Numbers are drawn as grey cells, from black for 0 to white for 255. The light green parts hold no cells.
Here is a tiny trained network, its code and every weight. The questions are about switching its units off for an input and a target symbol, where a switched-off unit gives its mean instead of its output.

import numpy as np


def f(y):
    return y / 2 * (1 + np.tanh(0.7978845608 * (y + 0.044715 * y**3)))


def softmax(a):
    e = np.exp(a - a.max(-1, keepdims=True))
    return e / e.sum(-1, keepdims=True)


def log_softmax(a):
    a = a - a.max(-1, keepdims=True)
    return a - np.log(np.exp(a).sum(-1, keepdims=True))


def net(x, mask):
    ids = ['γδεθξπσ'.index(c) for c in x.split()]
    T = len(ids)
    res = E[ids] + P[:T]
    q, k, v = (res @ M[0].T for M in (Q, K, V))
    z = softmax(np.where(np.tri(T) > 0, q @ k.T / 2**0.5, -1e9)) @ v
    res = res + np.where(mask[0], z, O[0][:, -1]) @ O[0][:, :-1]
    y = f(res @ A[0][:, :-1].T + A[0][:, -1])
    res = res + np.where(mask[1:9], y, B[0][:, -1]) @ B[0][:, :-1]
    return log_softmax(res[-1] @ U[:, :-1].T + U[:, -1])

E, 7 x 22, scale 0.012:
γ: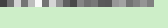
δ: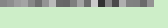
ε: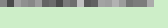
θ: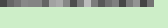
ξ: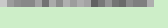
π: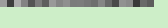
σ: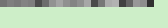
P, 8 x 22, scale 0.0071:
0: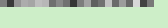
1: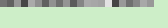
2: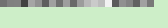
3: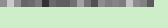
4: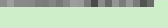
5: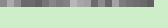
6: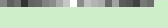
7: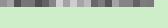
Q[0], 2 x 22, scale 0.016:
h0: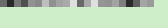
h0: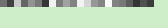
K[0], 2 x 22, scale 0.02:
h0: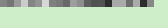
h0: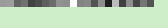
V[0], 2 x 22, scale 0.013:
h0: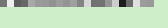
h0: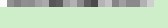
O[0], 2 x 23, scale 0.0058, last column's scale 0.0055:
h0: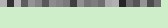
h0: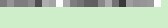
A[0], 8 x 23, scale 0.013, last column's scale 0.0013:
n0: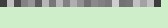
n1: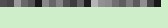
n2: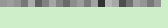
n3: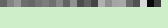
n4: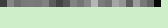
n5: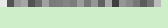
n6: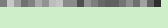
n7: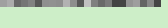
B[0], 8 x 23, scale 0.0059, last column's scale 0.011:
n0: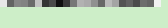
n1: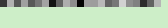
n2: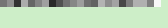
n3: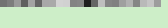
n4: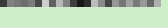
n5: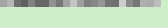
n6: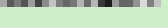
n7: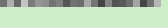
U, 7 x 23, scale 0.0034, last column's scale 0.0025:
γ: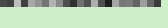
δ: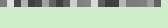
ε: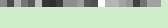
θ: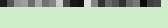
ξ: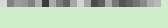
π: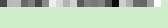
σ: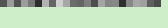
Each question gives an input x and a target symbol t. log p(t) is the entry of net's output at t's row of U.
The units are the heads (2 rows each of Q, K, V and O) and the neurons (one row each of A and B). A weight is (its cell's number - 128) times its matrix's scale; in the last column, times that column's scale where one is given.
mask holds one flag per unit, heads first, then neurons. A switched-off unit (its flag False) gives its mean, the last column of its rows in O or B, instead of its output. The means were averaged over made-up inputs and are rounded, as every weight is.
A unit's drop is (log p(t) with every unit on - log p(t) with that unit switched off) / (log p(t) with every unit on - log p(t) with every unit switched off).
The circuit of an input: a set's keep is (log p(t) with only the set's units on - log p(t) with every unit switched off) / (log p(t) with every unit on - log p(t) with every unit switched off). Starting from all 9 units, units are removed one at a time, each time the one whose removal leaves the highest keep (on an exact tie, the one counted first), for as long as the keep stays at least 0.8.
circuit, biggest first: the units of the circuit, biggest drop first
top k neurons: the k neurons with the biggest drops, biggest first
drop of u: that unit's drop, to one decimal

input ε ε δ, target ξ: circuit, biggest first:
h0, n0, n1
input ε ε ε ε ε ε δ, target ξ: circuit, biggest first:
n0, h0, n1
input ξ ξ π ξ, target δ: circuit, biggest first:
h0
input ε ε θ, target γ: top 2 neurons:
n4, n7
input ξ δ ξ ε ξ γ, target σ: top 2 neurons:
n2, n0
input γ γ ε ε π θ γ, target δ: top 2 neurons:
n0, n3
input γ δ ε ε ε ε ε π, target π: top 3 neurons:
n0, n2, n1
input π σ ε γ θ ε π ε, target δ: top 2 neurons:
n4, n3
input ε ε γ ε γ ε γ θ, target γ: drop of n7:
0.1
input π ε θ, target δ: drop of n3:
0.0
